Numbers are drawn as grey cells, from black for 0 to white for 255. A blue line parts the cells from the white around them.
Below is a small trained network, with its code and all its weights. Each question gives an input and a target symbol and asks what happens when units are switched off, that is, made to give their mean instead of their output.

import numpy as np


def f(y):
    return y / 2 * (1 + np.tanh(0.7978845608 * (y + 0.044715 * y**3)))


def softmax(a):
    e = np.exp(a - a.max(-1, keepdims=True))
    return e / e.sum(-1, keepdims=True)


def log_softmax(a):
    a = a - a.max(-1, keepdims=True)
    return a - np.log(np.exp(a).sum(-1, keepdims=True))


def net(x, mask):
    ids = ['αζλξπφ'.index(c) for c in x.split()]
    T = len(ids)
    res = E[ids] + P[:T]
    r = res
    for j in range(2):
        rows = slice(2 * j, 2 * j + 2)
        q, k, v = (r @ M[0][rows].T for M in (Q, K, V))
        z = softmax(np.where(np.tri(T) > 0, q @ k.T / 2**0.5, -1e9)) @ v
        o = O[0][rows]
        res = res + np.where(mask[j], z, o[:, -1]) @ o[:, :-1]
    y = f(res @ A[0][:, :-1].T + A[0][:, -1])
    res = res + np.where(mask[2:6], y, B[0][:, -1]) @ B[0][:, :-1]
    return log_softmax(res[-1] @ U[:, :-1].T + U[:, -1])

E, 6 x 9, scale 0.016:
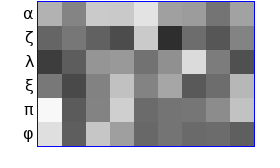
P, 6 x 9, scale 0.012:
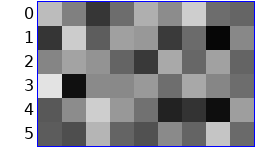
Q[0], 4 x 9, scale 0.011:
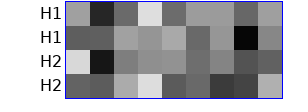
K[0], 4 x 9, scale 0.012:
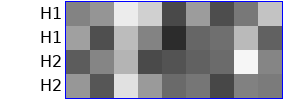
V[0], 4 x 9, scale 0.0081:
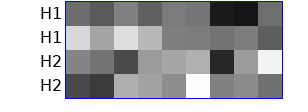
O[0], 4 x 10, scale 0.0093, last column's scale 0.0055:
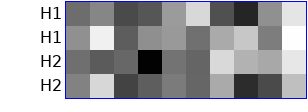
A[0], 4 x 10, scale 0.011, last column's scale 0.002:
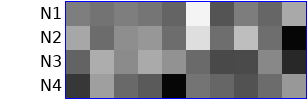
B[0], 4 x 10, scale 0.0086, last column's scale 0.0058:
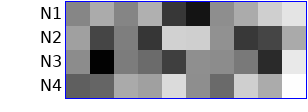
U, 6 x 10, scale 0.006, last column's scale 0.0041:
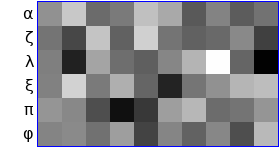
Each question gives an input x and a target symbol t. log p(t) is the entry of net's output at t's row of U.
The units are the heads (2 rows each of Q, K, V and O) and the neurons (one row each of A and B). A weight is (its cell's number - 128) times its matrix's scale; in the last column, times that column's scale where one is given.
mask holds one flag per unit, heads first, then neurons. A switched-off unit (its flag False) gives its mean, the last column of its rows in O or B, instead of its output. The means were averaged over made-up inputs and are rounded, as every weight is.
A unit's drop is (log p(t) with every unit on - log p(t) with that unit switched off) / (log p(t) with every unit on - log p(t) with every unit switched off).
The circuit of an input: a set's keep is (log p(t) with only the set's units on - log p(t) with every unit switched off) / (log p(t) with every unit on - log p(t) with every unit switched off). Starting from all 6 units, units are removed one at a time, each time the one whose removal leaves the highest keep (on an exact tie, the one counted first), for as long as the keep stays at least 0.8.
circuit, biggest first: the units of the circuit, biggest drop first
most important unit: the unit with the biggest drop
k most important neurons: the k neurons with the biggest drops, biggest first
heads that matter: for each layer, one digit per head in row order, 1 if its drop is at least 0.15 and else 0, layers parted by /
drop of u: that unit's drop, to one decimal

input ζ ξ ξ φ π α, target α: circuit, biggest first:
[H1, N1, N3]
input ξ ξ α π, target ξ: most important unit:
H1
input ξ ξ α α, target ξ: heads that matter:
11
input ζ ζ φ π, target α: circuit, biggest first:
[H2, N2, H1]
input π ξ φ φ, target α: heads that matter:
11
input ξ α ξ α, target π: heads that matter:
01
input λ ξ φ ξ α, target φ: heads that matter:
01
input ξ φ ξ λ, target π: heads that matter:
01
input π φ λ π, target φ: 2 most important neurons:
[N3, N4]
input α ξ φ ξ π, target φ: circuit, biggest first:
[N3, H2]
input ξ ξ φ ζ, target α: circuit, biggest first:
[H1, H2]
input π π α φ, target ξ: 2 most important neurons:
[N3, N2]
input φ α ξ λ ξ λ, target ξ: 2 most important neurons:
[N1, N3]
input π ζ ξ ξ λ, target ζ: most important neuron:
[N4]
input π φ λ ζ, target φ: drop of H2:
0.9
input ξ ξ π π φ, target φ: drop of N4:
0.2
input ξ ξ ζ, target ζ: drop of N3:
0.0
